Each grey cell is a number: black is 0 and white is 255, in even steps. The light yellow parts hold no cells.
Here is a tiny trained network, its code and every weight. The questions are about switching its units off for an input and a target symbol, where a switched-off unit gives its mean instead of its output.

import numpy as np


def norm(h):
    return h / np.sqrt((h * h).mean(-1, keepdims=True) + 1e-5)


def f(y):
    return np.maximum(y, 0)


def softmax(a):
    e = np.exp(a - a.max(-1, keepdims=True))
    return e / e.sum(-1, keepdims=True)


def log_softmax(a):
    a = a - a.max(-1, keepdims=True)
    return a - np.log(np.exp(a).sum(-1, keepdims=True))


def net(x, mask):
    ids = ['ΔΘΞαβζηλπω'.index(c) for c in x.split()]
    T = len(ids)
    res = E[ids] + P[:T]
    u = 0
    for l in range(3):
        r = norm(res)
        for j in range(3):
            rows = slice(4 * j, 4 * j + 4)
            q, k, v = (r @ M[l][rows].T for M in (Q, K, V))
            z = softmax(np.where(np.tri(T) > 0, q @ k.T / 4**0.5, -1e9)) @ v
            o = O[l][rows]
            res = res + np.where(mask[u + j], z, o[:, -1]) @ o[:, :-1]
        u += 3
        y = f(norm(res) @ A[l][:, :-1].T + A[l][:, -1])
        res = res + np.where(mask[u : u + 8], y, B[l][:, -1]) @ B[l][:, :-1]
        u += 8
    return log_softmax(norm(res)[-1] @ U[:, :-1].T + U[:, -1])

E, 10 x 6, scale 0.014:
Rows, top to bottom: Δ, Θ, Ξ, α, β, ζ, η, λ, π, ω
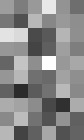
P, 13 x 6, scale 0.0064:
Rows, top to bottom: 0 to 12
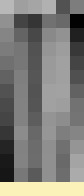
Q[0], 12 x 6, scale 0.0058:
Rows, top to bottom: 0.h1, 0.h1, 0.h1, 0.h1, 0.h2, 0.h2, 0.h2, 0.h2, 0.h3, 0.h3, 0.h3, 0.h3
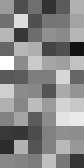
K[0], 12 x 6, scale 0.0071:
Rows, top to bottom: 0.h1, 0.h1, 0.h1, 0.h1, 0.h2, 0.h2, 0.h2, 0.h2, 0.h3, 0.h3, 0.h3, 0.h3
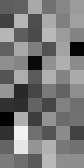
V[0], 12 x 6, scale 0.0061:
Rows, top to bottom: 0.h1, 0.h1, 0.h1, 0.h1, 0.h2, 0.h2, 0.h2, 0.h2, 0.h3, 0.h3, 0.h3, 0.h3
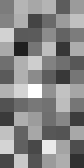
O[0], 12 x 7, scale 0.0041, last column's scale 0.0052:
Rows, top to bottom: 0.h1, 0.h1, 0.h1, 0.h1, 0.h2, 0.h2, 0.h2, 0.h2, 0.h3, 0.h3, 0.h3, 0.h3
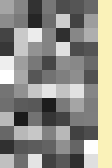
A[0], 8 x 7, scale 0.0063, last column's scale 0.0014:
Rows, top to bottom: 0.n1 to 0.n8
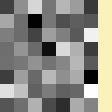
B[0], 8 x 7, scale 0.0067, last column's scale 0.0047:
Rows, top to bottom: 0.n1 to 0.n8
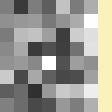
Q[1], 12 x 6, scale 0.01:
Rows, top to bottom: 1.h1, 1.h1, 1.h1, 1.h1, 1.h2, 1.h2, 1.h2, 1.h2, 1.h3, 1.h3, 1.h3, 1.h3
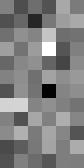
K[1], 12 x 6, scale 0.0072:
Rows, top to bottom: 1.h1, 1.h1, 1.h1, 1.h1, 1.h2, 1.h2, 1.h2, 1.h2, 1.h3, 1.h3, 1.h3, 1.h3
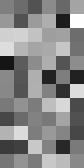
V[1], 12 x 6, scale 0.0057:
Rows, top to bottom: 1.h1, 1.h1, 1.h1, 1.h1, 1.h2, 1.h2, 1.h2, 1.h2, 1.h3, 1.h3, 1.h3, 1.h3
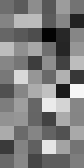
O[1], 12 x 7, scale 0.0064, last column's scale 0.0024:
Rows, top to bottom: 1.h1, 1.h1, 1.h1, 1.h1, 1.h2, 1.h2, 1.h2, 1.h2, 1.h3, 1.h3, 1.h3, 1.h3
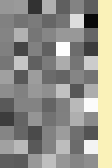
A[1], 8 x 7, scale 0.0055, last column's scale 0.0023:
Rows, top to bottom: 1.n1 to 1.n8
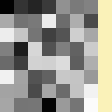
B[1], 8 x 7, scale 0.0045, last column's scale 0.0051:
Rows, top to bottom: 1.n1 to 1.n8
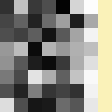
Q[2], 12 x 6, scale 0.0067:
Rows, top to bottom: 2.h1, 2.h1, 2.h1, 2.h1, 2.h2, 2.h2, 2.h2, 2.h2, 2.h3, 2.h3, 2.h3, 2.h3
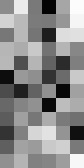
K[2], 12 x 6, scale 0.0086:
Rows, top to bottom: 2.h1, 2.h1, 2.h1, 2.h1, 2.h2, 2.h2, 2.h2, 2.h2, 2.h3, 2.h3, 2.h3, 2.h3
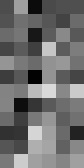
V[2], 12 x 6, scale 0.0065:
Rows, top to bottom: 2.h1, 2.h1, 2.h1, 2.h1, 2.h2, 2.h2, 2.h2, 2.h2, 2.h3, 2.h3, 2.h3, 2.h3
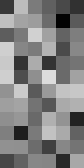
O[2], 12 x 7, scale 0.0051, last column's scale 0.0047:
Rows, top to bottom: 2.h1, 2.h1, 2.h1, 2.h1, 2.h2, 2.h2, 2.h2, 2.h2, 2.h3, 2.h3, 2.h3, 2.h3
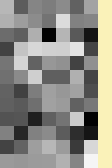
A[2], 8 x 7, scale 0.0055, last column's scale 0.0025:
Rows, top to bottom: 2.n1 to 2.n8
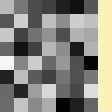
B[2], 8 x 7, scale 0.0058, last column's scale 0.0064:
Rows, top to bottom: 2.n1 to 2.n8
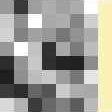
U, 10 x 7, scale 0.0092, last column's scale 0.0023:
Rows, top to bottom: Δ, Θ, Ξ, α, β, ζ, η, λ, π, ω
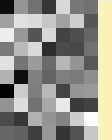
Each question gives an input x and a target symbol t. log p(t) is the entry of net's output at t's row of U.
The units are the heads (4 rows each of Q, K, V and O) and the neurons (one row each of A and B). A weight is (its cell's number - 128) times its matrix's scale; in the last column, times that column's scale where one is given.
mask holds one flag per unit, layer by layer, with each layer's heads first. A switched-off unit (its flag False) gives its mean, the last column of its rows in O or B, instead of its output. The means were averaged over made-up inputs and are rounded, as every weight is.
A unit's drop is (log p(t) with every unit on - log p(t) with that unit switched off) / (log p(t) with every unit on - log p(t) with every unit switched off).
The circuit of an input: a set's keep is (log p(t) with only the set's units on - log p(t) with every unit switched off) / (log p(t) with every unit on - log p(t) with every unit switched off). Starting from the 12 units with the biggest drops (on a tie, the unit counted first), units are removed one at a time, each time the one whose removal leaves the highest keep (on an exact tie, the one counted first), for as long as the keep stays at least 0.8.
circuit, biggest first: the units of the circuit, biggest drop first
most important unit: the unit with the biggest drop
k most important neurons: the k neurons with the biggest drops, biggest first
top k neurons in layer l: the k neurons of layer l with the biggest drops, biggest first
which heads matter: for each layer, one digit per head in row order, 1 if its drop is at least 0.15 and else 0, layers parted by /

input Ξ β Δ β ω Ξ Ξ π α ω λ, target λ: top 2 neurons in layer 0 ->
(0.n3, 0.n4)
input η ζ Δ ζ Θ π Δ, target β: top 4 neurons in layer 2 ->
(2.n4, 2.n7, 2.n6, 2.n3)
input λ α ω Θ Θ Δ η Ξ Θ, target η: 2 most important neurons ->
(1.n1, 0.n1)
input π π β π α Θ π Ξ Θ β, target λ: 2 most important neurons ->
(1.n2, 1.n6)
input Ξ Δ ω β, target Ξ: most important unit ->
1.n6
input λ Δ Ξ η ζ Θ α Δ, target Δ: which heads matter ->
011 / 000 / 110
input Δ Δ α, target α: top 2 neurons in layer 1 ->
(1.n5, 1.n4)
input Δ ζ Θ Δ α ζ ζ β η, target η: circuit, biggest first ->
(1.n1, 1.h1)
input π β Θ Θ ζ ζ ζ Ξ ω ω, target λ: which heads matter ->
101 / 000 / 000
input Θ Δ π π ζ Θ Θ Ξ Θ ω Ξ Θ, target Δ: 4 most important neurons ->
(0.n8, 0.n1, 0.n3, 1.n5)
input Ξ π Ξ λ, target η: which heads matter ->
001 / 111 / 011
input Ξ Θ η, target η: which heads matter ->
000 / 000 / 000
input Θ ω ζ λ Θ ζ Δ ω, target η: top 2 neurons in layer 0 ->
(0.n6, 0.n7)
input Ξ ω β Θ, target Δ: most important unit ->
0.n1
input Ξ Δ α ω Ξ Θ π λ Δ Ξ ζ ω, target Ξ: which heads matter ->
110 / 110 / 100
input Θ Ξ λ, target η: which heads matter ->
001 / 000 / 000
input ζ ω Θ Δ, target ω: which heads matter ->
110 / 100 / 101
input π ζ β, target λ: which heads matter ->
100 / 000 / 000
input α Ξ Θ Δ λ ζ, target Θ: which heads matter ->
100 / 111 / 001
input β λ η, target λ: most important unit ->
1.h3
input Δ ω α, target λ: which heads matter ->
000 / 011 / 101
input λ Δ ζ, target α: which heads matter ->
101 / 110 / 011
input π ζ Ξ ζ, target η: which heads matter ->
000 / 001 / 010
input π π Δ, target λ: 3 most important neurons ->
(2.n4, 1.n2, 1.n6)
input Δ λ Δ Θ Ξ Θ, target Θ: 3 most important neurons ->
(1.n4, 1.n7, 1.n3)
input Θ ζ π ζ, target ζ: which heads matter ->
101 / 000 / 000
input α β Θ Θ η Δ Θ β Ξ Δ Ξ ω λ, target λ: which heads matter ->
000 / 111 / 000
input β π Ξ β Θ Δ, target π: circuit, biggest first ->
(2.h2)
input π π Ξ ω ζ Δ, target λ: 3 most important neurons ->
(1.n6, 1.n2, 2.n4)
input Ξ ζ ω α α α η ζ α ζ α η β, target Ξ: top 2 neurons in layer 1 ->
(1.n3, 1.n7)
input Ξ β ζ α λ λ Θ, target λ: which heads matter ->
000 / 000 / 000
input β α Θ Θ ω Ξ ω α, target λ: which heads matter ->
000 / 010 / 000
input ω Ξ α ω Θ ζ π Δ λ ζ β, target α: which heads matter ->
101 / 000 / 110
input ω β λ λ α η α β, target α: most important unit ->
0.h1
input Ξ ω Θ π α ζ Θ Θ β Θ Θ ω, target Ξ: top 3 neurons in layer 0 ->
(0.n7, 0.n3, 0.n1)
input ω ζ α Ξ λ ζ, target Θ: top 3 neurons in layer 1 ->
(1.n6, 1.n2, 1.n5)
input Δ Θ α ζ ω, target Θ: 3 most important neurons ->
(1.n7, 1.n5, 1.n4)
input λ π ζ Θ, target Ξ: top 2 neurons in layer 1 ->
(1.n4, 1.n5)
